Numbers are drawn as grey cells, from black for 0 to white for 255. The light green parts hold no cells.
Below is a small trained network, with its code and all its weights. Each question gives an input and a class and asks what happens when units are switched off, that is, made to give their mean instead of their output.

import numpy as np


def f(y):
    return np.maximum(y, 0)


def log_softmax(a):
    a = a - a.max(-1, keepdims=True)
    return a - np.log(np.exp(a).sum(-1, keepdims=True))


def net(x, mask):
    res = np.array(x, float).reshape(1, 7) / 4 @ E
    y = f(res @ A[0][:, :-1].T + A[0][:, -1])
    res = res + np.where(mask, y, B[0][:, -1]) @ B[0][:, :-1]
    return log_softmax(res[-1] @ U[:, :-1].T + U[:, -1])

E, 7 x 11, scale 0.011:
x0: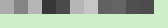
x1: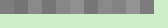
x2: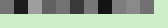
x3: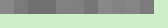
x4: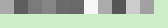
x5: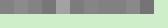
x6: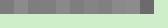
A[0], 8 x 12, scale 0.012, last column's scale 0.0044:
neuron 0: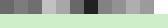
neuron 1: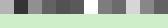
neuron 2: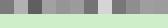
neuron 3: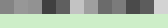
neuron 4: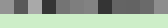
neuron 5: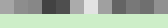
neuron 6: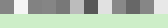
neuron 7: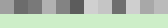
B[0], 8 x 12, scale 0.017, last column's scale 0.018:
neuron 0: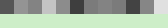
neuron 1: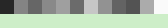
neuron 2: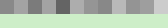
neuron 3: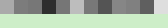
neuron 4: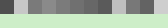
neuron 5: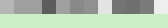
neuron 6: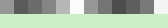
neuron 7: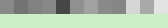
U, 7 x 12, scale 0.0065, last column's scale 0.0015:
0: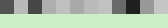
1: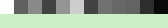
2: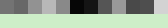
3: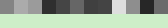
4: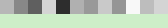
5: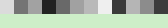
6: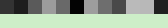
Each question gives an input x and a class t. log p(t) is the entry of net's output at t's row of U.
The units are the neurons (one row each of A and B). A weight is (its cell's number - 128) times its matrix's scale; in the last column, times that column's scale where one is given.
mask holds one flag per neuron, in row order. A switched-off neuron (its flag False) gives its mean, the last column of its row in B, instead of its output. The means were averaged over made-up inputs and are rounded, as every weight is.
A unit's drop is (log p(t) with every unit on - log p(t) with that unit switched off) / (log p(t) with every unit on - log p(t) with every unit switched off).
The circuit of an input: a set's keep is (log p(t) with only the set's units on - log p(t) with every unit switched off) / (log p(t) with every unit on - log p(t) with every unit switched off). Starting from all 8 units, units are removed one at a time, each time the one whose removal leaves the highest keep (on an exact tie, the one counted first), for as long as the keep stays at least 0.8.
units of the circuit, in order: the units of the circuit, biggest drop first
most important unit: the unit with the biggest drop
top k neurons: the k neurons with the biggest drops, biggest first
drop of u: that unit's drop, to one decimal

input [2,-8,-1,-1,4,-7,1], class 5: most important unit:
neuron 0
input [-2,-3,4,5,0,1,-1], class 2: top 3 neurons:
[neuron 6; neuron 7; neuron 1]
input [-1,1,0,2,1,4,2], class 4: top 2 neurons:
[neuron 1; neuron 6]
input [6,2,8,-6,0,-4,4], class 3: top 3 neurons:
[neuron 4; neuron 6; neuron 3]
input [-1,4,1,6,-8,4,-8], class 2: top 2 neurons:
[neuron 1; neuron 5]
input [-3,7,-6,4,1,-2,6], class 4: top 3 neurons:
[neuron 1; neuron 2; neuron 7]
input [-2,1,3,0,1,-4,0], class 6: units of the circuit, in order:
[neuron 6; neuron 5]
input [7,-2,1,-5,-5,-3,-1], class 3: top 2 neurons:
[neuron 4; neuron 6]
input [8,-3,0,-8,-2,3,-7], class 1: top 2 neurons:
[neuron 5; neuron 3]
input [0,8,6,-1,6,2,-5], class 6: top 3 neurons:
[neuron 6; neuron 7; neuron 1]
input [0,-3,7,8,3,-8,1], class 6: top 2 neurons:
[neuron 6; neuron 5]
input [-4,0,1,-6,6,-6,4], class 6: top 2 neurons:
[neuron 1; neuron 5]
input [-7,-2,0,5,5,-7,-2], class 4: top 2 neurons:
[neuron 7; neuron 2]
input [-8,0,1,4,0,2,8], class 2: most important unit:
neuron 0
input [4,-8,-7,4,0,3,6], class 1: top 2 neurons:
[neuron 6; neuron 1]
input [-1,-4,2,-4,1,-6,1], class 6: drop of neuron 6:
0.3
